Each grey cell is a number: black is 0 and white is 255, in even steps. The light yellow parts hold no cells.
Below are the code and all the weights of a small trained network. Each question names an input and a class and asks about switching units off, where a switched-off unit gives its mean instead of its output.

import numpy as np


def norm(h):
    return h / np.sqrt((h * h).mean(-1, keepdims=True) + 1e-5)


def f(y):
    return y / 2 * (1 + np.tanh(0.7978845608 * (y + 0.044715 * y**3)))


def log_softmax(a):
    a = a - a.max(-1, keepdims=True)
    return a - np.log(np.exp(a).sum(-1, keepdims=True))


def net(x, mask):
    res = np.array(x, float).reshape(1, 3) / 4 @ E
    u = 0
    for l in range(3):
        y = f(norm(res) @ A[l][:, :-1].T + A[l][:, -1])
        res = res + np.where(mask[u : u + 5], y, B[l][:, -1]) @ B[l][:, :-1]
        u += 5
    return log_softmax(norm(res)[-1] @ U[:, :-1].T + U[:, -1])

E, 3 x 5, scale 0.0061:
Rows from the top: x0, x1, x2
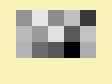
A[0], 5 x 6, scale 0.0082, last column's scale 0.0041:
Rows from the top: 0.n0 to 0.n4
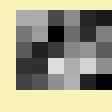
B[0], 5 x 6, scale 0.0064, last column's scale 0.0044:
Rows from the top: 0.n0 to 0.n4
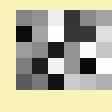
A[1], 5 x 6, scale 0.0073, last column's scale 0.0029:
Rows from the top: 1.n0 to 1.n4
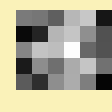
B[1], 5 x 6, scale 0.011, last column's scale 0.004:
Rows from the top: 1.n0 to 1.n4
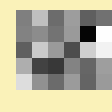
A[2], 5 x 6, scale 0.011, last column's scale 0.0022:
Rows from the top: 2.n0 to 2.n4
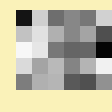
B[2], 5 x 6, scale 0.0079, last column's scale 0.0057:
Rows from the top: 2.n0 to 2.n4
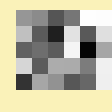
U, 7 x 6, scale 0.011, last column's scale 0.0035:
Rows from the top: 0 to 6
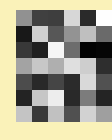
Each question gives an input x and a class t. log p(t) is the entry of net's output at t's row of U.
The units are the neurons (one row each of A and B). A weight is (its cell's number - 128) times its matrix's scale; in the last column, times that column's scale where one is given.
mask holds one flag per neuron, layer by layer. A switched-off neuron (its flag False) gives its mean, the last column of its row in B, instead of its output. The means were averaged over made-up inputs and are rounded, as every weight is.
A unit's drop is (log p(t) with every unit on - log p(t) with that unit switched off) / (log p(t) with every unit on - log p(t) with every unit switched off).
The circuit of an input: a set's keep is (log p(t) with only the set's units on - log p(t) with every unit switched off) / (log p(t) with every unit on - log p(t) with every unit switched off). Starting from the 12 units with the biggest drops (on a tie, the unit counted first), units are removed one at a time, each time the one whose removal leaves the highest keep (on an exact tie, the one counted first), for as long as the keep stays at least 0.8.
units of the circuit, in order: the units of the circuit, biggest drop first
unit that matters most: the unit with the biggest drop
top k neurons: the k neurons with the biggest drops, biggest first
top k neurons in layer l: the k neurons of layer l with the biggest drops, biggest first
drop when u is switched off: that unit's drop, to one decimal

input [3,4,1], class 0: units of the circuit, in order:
(2.n1)
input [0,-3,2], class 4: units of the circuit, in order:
(0.n3; 1.n1)
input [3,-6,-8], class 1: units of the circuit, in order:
(1.n2; 2.n0)
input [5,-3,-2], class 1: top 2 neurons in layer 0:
(0.n3; 0.n4)
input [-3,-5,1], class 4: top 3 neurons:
(0.n3; 0.n2; 2.n1)
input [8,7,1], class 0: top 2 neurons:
(2.n1; 2.n2)
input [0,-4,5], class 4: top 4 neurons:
(0.n3; 0.n2; 2.n0; 1.n1)
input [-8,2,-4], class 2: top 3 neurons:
(0.n3; 2.n1; 0.n4)
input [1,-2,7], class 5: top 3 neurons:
(0.n1; 2.n1; 0.n4)
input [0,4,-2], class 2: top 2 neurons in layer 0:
(0.n3; 0.n1)
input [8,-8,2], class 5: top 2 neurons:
(0.n1; 0.n0)
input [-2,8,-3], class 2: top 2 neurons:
(0.n3; 2.n0)
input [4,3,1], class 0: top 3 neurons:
(2.n1; 0.n1; 2.n2)
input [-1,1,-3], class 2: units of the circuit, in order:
(0.n3)
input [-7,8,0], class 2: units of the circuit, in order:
(0.n3; 2.n0)
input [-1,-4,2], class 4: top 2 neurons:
(0.n2; 0.n3)
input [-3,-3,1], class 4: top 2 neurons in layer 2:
(2.n1; 2.n2)
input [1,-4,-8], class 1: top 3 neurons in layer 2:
(2.n0; 2.n1; 2.n3)
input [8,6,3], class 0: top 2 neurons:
(2.n2; 2.n1)
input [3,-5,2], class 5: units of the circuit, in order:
(0.n1)
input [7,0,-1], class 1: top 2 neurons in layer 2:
(2.n4; 2.n0)
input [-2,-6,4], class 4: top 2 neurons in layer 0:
(0.n2; 0.n3)
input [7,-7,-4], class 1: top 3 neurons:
(2.n0; 0.n3; 0.n4)
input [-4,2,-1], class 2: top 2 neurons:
(0.n3; 2.n1)
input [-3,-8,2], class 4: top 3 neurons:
(0.n3; 0.n2; 2.n1)
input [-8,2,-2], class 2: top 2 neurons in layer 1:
(1.n1; 1.n3)
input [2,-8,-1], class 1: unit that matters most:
0.n1
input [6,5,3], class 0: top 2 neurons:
(2.n2; 2.n1)
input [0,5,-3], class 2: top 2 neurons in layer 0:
(0.n3; 0.n1)
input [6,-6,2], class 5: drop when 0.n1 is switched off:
0.4
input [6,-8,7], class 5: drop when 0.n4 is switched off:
0.0
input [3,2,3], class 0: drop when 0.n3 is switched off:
0.1
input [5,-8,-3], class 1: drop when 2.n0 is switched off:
0.2
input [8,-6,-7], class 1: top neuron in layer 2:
(2.n0)
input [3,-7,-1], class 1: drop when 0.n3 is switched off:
0.3
